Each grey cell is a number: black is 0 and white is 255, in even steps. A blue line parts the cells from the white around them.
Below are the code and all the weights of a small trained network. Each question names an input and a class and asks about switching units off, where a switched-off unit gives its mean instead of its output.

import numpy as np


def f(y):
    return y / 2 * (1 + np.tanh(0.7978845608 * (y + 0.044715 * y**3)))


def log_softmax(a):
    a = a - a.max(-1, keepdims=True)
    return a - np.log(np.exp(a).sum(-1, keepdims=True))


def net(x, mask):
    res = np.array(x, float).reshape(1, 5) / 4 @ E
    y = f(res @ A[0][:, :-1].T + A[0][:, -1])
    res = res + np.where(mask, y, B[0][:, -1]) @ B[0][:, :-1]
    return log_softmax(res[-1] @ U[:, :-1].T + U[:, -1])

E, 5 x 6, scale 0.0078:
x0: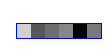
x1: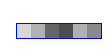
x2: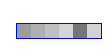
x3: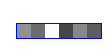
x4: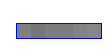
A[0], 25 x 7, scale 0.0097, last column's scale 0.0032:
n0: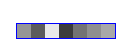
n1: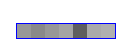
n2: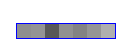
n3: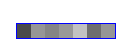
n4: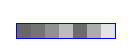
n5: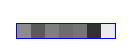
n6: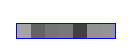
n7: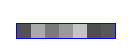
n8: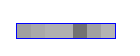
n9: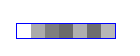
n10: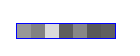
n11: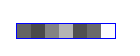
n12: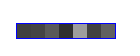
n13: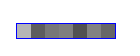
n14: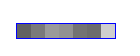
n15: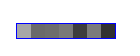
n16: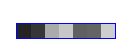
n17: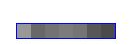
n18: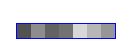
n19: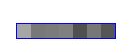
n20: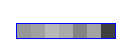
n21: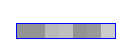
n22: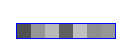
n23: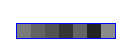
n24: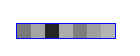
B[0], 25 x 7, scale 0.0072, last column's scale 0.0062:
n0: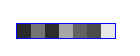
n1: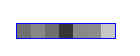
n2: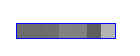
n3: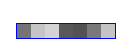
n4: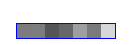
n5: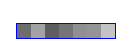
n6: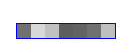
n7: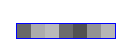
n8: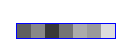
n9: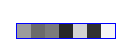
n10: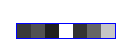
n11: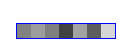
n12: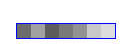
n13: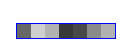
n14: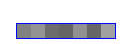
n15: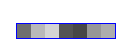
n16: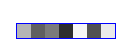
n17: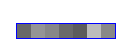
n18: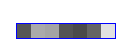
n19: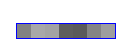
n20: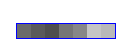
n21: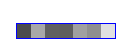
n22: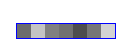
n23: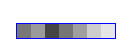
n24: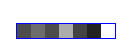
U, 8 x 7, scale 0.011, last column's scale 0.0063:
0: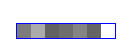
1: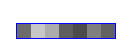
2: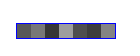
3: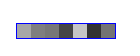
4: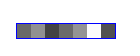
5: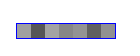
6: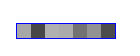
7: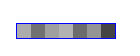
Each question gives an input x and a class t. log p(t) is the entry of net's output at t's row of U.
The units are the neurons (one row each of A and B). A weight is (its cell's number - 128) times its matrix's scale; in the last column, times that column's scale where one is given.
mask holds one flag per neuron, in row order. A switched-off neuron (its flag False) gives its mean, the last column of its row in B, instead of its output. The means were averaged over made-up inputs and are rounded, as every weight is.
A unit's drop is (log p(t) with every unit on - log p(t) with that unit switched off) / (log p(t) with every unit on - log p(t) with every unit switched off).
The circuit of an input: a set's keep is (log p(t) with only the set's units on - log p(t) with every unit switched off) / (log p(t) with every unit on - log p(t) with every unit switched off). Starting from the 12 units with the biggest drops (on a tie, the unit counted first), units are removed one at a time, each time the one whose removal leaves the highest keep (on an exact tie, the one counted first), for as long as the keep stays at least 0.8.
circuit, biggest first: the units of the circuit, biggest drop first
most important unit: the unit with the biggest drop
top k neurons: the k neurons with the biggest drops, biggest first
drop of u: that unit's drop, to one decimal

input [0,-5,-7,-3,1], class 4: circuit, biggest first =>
[n12; n23]
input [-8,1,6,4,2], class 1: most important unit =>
n3
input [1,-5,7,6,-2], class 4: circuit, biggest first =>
[n20; n8]
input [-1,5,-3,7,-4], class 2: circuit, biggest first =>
[n10; n0]
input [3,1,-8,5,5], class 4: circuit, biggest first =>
[n23; n12]
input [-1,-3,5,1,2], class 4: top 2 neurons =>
[n9; n24]
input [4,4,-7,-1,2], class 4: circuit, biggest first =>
[n23; n12]
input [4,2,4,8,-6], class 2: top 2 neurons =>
[n10; n0]
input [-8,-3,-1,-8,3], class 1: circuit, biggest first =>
[n3; n18]
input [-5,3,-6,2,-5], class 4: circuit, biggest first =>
[n12; n23]
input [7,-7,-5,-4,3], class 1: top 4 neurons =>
[n15; n6; n13; n9]
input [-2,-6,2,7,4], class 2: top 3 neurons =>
[n10; n0; n9]
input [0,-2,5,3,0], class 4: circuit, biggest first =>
[n24; n20; n8]
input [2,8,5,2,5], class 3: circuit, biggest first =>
[n9]
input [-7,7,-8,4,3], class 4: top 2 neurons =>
[n12; n23]
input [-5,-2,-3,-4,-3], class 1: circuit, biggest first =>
[n3; n7; n18]
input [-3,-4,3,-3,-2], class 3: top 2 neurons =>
[n16; n10]
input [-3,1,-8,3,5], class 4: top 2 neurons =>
[n12; n23]
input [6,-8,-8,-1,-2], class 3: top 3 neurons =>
[n16; n11; n10]
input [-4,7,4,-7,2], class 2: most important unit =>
n24
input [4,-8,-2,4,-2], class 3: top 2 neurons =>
[n16; n11]
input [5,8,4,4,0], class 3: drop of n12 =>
0.1
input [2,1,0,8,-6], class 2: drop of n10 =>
0.2
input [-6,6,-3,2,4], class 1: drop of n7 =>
0.2
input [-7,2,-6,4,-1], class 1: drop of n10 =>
0.0
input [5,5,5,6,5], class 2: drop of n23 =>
0.1
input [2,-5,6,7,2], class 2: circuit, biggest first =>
[n0]
